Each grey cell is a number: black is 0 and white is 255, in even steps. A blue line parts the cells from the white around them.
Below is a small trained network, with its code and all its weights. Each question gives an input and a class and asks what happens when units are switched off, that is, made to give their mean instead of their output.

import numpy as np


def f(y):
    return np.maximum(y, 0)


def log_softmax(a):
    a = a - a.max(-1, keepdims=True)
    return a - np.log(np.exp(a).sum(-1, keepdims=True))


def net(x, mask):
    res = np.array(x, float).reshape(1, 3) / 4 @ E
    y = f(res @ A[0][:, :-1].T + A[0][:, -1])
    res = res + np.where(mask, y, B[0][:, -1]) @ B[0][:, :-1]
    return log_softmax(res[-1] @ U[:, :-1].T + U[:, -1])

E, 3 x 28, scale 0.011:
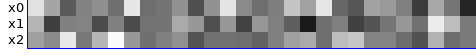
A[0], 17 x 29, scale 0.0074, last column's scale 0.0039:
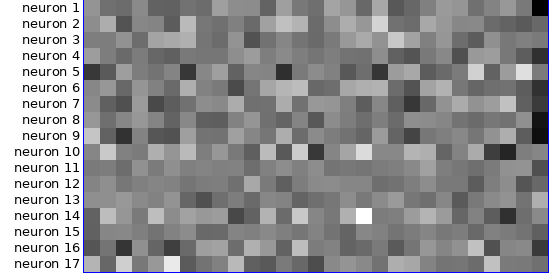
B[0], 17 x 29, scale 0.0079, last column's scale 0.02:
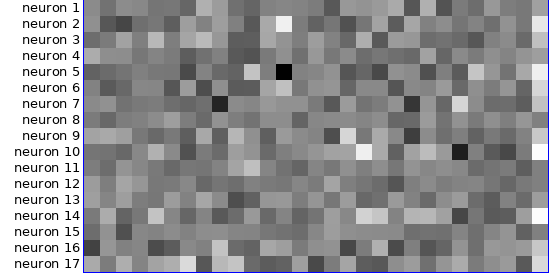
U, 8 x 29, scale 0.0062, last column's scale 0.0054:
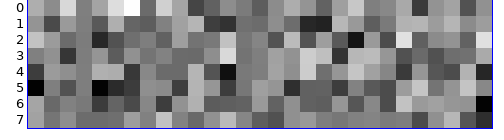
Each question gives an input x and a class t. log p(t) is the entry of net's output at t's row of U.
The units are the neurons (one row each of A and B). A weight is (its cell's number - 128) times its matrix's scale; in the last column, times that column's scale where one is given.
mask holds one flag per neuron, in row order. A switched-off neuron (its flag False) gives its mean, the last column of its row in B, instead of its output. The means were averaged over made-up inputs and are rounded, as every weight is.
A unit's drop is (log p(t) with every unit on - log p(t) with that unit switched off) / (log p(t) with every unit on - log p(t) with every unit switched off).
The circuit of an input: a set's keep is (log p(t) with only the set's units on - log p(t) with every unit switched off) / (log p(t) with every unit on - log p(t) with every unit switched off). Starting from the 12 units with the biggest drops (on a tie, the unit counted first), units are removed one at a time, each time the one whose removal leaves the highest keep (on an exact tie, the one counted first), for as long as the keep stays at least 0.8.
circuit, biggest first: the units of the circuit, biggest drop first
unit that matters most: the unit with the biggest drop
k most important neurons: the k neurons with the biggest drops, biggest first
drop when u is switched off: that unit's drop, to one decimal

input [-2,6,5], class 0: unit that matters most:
neuron 17
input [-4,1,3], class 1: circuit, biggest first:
[neuron 10; neuron 14]
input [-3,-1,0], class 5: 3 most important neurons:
[neuron 10; neuron 14; neuron 17]
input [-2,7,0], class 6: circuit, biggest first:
[neuron 7; neuron 2]
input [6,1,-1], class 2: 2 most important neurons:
[neuron 10; neuron 14]
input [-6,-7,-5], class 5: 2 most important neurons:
[neuron 16; neuron 5]
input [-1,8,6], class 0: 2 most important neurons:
[neuron 17; neuron 5]
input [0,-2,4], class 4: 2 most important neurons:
[neuron 2; neuron 6]
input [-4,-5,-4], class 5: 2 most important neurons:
[neuron 16; neuron 17]
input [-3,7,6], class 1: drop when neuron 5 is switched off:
0.2
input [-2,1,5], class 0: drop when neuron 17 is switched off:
0.1
